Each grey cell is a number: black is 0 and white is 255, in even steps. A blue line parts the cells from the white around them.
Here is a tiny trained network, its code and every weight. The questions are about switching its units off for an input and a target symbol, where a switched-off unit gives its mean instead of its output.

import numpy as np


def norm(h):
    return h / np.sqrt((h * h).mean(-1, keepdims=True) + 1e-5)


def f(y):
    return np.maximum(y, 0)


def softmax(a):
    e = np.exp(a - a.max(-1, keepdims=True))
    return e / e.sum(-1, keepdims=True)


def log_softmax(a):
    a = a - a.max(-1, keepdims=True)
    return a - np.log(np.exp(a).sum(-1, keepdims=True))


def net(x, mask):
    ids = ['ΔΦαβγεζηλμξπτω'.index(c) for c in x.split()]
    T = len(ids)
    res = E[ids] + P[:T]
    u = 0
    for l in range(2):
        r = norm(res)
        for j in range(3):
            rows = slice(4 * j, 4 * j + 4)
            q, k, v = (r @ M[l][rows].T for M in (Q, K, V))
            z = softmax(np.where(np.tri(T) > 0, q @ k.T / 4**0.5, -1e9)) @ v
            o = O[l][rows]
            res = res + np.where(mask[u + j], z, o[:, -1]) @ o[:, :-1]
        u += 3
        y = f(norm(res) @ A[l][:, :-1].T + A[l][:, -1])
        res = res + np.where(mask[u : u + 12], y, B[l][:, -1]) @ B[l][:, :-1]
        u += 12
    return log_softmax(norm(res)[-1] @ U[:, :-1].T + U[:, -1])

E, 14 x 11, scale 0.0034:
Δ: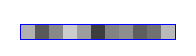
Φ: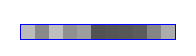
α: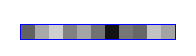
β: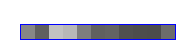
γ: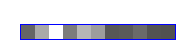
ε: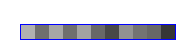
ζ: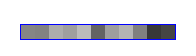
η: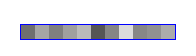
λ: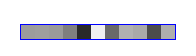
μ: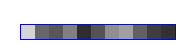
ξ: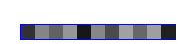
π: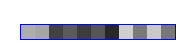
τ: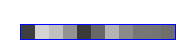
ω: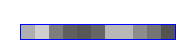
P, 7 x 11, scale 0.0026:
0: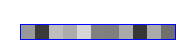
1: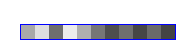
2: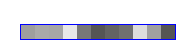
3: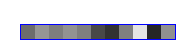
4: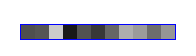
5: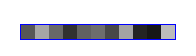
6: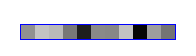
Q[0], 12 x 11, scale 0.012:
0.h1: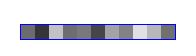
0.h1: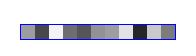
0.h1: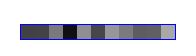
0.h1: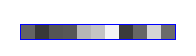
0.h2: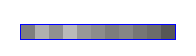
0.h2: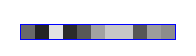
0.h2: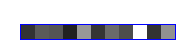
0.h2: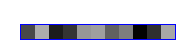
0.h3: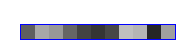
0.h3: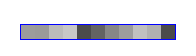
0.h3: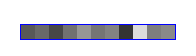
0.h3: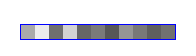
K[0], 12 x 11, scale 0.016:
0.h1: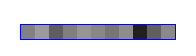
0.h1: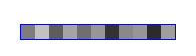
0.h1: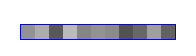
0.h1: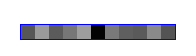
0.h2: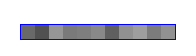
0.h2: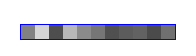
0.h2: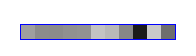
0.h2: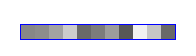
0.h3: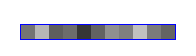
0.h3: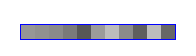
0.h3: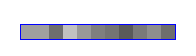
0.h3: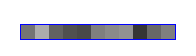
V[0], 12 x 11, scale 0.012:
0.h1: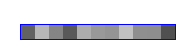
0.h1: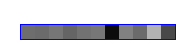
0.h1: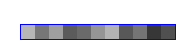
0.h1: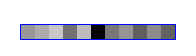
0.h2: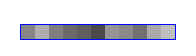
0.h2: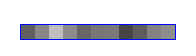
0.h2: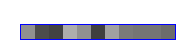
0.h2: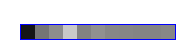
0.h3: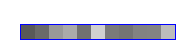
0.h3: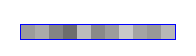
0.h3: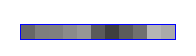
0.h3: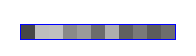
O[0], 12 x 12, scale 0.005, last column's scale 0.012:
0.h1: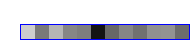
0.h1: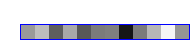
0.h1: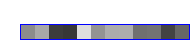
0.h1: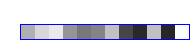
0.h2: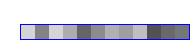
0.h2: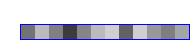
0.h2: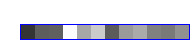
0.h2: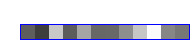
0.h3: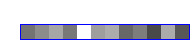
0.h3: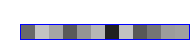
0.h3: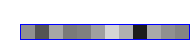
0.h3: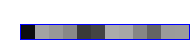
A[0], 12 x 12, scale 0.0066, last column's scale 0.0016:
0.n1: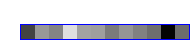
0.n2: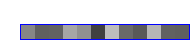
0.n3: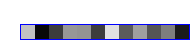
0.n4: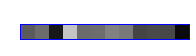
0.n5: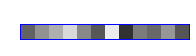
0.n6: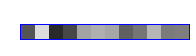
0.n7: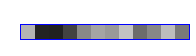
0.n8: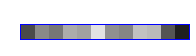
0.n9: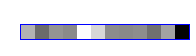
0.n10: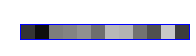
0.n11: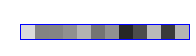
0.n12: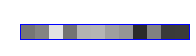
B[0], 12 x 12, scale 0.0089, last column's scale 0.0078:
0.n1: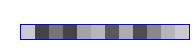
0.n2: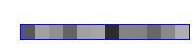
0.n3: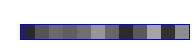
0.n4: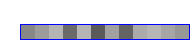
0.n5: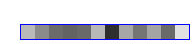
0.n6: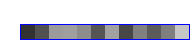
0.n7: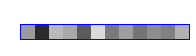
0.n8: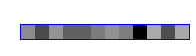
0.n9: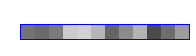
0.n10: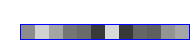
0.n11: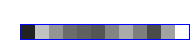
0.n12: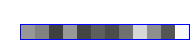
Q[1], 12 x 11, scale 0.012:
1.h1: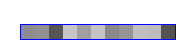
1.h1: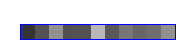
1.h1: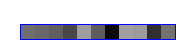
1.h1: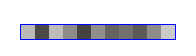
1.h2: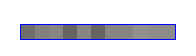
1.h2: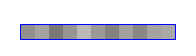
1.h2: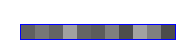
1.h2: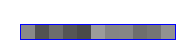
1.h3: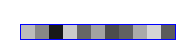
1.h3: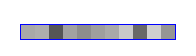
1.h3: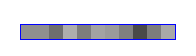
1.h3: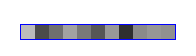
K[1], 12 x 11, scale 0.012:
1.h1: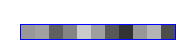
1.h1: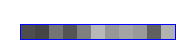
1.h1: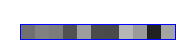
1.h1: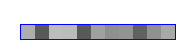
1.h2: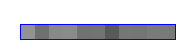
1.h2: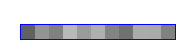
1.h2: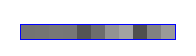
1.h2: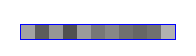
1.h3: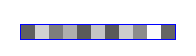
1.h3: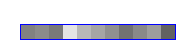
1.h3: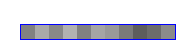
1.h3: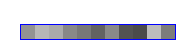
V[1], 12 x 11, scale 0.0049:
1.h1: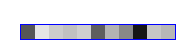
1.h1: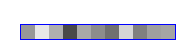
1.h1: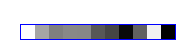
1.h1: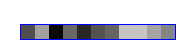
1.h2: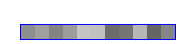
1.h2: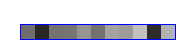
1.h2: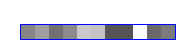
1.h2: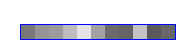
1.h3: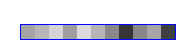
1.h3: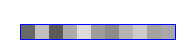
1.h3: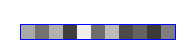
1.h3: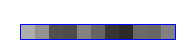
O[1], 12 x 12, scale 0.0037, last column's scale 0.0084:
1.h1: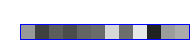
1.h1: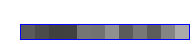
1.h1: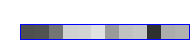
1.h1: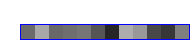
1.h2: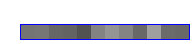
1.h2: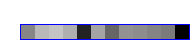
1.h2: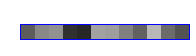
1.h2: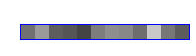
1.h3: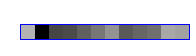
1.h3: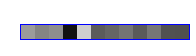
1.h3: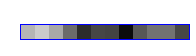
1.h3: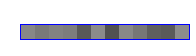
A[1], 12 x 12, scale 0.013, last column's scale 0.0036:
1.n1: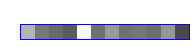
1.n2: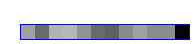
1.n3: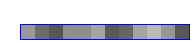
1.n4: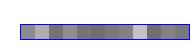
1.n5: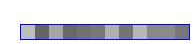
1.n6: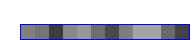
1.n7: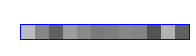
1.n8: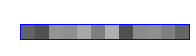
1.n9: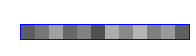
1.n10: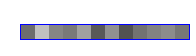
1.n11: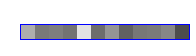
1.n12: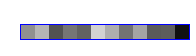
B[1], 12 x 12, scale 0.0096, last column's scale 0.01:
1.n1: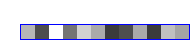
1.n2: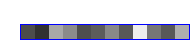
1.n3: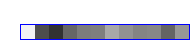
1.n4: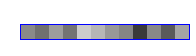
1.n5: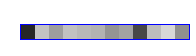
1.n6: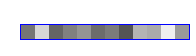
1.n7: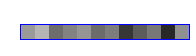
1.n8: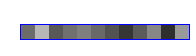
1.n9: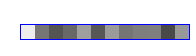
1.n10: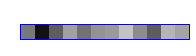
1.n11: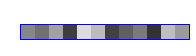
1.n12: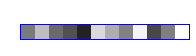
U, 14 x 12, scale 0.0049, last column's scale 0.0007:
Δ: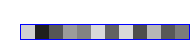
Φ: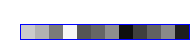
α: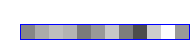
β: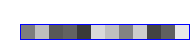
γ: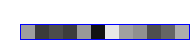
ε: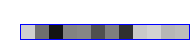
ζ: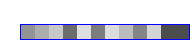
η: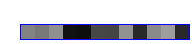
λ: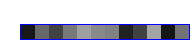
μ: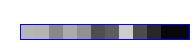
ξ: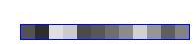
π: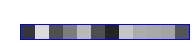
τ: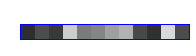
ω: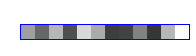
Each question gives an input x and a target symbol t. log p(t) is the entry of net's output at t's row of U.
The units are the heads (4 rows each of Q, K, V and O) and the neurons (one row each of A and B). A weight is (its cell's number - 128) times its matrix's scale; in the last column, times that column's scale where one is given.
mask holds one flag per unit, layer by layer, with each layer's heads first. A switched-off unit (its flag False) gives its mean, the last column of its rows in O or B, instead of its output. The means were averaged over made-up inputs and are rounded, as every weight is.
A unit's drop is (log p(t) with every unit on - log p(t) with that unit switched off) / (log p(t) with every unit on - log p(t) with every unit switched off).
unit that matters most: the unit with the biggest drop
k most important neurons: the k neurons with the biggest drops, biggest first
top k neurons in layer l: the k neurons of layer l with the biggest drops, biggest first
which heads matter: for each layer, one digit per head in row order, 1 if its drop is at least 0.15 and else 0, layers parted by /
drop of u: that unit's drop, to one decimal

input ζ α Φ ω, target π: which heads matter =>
110 / 000
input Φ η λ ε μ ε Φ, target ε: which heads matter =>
101 / 000
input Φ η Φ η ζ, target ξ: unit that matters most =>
0.h1
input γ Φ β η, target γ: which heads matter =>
010 / 000
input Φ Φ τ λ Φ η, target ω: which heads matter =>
001 / 000
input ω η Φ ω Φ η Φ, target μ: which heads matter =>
010 / 000
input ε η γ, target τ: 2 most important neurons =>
(1.n10, 1.n12)
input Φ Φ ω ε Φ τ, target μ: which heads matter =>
110 / 000
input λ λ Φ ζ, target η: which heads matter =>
111 / 110
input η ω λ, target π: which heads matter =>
101 / 100
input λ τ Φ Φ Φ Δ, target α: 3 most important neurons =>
(0.n7, 0.n10, 1.n5)
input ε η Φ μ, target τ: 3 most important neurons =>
(0.n11, 1.n10, 0.n12)
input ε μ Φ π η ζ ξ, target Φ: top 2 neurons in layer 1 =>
(1.n12, 1.n7)
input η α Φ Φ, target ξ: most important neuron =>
(1.n2)
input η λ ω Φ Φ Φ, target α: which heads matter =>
101 / 100
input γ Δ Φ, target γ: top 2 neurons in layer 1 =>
(1.n10, 1.n9)
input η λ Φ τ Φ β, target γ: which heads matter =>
101 / 000
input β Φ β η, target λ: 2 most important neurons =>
(0.n6, 1.n8)
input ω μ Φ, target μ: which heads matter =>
100 / 000
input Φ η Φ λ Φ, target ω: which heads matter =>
101 / 000
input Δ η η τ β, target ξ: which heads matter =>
000 / 000
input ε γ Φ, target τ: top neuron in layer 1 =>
(1.n10)
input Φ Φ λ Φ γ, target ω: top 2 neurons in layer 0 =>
(0.n9, 0.n5)
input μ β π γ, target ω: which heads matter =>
110 / 000
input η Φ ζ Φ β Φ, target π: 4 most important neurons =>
(0.n12, 0.n11, 1.n6, 1.n12)
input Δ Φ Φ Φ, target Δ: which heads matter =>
010 / 000
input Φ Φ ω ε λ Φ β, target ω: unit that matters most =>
0.h3
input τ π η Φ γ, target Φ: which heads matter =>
110 / 000
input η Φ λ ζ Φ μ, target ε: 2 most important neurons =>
(0.n11, 1.n6)
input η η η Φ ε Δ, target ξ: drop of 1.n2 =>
0.1
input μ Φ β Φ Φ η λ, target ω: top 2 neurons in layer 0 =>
(0.n12, 0.n5)
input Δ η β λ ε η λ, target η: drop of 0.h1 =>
0.9
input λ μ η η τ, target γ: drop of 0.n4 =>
0.3
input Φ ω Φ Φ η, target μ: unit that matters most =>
0.h2
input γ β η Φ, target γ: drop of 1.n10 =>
0.2
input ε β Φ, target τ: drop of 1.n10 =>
0.4
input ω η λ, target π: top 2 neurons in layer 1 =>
(1.n6, 1.n12)
